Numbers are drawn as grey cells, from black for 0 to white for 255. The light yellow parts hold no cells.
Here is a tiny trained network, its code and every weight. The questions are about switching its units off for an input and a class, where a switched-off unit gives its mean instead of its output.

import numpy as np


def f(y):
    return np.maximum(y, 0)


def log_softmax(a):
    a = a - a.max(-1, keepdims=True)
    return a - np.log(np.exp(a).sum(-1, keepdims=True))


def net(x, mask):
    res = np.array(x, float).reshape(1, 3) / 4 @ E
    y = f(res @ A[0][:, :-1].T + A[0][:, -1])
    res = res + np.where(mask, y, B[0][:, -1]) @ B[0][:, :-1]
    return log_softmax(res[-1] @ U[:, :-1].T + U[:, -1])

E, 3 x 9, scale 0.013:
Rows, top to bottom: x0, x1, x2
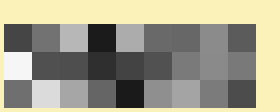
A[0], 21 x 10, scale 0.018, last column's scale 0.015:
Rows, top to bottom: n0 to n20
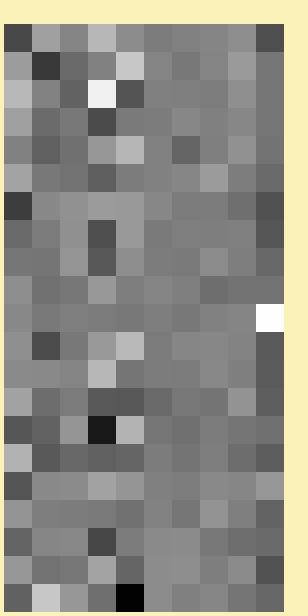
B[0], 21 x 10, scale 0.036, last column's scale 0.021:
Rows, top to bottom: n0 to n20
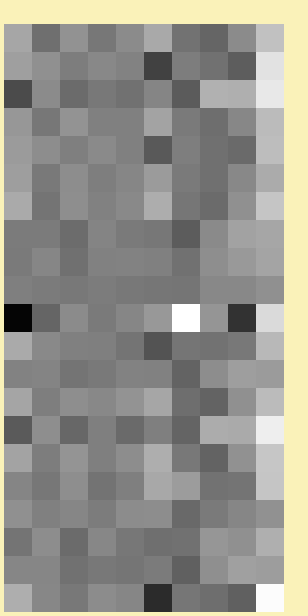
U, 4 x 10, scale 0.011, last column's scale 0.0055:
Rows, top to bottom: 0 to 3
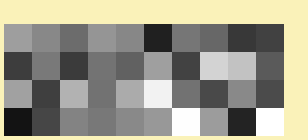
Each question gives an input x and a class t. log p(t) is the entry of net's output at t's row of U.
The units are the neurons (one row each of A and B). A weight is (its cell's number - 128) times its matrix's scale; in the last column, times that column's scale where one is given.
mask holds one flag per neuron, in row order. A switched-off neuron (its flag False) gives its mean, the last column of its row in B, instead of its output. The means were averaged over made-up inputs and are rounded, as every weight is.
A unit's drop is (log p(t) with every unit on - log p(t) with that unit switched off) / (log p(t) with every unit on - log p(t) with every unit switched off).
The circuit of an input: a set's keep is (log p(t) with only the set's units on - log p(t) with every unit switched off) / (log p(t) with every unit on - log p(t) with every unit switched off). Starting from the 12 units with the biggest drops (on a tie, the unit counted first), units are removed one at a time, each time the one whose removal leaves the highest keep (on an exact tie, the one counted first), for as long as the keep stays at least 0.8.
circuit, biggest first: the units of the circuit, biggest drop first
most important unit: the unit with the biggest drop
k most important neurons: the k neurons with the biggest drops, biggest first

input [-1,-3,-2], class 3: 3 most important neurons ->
(n20 n15 n13)
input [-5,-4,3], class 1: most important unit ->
n2
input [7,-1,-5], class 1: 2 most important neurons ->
(n14 n20)
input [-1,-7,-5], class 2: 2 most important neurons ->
(n20 n0)
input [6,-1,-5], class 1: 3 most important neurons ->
(n14 n20 n7)
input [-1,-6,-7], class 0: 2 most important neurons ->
(n1 n4)
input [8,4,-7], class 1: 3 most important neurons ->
(n14 n20 n7)
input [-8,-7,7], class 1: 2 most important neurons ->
(n2 n1)
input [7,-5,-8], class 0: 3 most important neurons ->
(n1 n4 n2)
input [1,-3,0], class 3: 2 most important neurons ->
(n15 n13)
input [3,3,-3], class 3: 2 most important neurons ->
(n20 n2)
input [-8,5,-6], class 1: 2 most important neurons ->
(n2 n20)
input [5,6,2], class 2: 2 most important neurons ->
(n2 n15)
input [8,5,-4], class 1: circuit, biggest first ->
(n14)
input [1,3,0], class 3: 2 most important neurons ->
(n6 n0)
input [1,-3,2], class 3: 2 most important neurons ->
(n15 n13)
